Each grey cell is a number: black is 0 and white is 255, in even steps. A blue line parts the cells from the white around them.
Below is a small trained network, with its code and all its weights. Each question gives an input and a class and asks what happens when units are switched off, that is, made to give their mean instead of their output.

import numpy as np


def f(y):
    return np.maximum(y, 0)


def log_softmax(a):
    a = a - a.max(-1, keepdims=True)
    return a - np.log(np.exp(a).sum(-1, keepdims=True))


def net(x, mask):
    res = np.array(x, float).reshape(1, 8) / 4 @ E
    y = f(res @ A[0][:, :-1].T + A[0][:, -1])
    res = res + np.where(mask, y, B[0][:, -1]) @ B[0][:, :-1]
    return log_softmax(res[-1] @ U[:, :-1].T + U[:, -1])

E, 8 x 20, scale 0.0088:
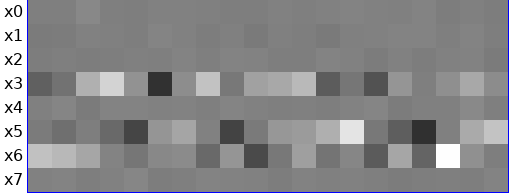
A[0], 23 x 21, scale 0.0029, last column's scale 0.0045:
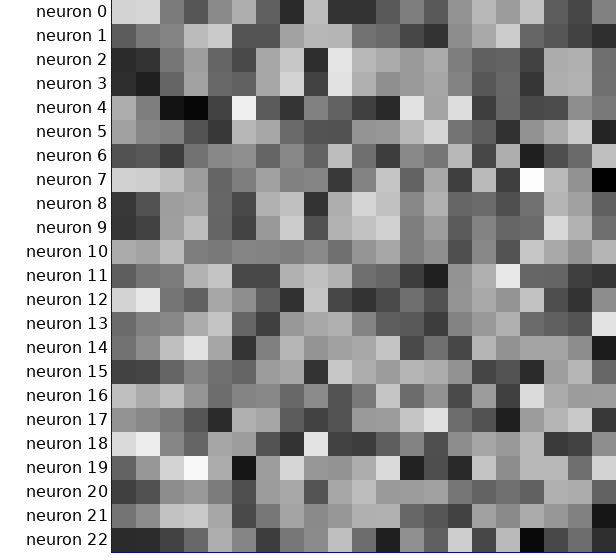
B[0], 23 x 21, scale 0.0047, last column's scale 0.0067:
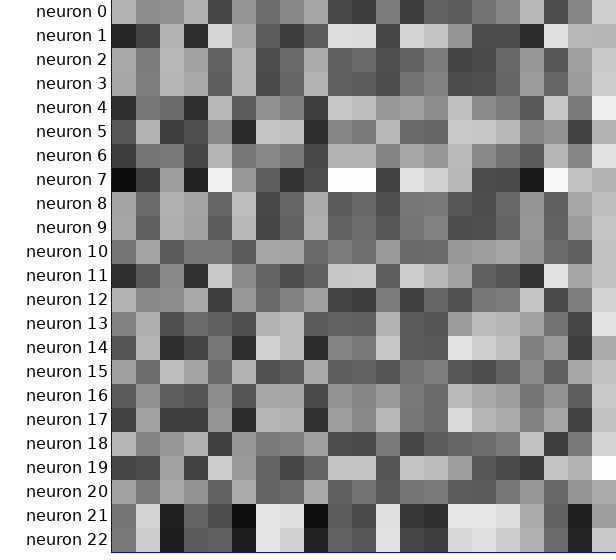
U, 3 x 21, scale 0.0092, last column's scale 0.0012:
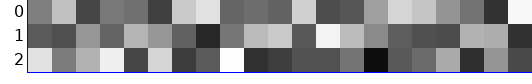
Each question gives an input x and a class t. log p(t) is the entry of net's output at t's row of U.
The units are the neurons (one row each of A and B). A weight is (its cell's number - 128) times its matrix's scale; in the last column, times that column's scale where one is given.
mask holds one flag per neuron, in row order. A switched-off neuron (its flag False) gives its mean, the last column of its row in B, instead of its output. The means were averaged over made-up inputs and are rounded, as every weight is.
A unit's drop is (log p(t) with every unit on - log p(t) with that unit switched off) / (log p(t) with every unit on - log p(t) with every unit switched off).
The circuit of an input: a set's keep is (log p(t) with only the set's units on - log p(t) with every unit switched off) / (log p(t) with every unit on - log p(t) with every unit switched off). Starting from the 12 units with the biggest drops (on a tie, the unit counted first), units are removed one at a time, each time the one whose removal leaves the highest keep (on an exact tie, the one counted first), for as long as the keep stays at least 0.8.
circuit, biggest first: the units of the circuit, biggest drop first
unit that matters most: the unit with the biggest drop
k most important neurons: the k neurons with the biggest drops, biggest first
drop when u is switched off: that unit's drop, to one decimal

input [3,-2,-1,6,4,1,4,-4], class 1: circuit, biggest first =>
(neuron 19)
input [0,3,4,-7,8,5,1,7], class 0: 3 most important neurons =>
(neuron 19; neuron 5; neuron 17)
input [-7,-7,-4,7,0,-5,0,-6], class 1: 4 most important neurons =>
(neuron 19; neuron 1; neuron 11; neuron 22)
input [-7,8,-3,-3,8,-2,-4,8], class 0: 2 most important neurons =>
(neuron 22; neuron 19)
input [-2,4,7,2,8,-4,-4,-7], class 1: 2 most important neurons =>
(neuron 1; neuron 11)
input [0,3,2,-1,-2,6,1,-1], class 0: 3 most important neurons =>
(neuron 19; neuron 5; neuron 17)
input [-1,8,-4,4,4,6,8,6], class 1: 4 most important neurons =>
(neuron 7; neuron 19; neuron 22; neuron 13)
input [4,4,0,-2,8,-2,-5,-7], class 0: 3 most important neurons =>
(neuron 22; neuron 19; neuron 7)
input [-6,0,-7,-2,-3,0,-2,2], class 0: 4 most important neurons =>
(neuron 19; neuron 7; neuron 1; neuron 11)
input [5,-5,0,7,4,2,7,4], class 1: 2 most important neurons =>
(neuron 7; neuron 19)
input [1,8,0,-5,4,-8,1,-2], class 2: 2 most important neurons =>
(neuron 12; neuron 18)
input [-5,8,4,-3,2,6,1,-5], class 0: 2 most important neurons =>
(neuron 19; neuron 5)
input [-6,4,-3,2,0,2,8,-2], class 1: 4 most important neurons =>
(neuron 7; neuron 19; neuron 22; neuron 13)
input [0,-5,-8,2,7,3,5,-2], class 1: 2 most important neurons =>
(neuron 7; neuron 22)
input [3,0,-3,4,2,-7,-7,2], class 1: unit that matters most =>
neuron 1
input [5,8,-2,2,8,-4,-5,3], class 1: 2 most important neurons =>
(neuron 1; neuron 11)
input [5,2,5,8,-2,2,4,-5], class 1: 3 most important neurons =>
(neuron 19; neuron 7; neuron 22)
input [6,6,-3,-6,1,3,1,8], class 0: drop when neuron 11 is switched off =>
0.2
